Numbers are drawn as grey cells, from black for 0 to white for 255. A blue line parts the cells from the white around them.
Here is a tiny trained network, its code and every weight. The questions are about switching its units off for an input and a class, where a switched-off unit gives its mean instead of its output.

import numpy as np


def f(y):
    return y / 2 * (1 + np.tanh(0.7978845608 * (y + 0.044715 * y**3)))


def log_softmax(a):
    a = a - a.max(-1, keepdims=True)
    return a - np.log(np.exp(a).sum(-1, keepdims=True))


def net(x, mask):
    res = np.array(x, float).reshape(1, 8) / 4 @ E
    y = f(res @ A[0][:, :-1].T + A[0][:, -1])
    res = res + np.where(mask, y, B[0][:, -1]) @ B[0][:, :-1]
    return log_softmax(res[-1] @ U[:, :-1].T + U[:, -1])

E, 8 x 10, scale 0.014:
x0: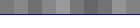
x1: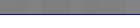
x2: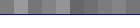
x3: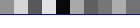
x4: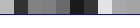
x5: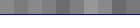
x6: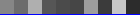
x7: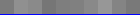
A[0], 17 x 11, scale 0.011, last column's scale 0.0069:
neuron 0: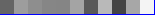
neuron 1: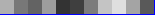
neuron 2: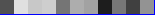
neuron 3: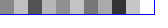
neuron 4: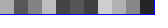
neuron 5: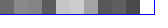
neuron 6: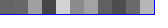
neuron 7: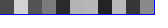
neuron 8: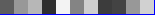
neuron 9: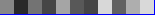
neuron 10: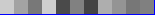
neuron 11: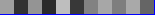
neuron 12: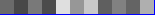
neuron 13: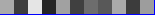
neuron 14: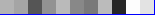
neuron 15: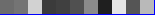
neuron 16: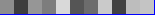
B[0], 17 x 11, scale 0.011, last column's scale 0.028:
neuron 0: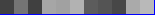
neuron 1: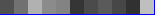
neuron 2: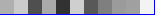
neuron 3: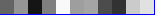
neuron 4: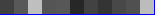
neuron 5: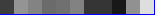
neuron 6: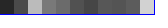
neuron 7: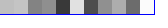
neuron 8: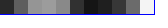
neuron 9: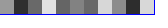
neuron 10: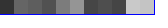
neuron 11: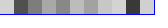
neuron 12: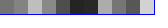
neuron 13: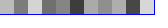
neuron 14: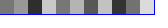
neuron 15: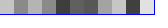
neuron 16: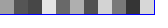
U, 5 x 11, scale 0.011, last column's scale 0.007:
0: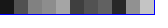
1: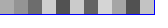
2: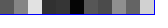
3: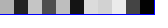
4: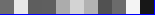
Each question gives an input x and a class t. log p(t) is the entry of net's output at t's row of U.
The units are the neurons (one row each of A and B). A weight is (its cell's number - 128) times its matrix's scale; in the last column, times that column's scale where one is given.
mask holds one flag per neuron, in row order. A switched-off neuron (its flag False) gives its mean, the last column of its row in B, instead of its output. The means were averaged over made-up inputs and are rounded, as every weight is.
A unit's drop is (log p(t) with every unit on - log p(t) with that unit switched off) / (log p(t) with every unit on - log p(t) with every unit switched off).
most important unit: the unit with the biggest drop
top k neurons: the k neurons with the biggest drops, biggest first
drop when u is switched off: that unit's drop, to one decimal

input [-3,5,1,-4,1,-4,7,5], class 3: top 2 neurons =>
[neuron 13; neuron 11]
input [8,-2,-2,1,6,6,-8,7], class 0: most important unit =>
neuron 4
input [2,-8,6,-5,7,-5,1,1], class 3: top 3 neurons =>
[neuron 13; neuron 2; neuron 7]
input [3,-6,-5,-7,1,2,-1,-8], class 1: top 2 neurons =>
[neuron 11; neuron 16]
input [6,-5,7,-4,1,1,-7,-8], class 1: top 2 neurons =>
[neuron 16; neuron 9]
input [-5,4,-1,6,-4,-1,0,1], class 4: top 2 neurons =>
[neuron 9; neuron 16]
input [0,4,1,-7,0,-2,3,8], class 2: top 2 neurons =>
[neuron 8; neuron 6]
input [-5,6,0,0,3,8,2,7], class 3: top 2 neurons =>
[neuron 8; neuron 5]
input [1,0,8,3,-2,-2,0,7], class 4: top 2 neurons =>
[neuron 9; neuron 16]
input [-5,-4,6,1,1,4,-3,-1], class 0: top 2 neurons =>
[neuron 7; neuron 2]
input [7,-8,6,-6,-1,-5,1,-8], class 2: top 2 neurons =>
[neuron 3; neuron 13]
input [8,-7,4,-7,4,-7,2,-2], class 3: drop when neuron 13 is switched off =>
0.2
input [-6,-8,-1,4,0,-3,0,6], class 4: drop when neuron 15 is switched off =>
0.1
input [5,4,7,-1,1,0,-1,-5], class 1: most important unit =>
neuron 8
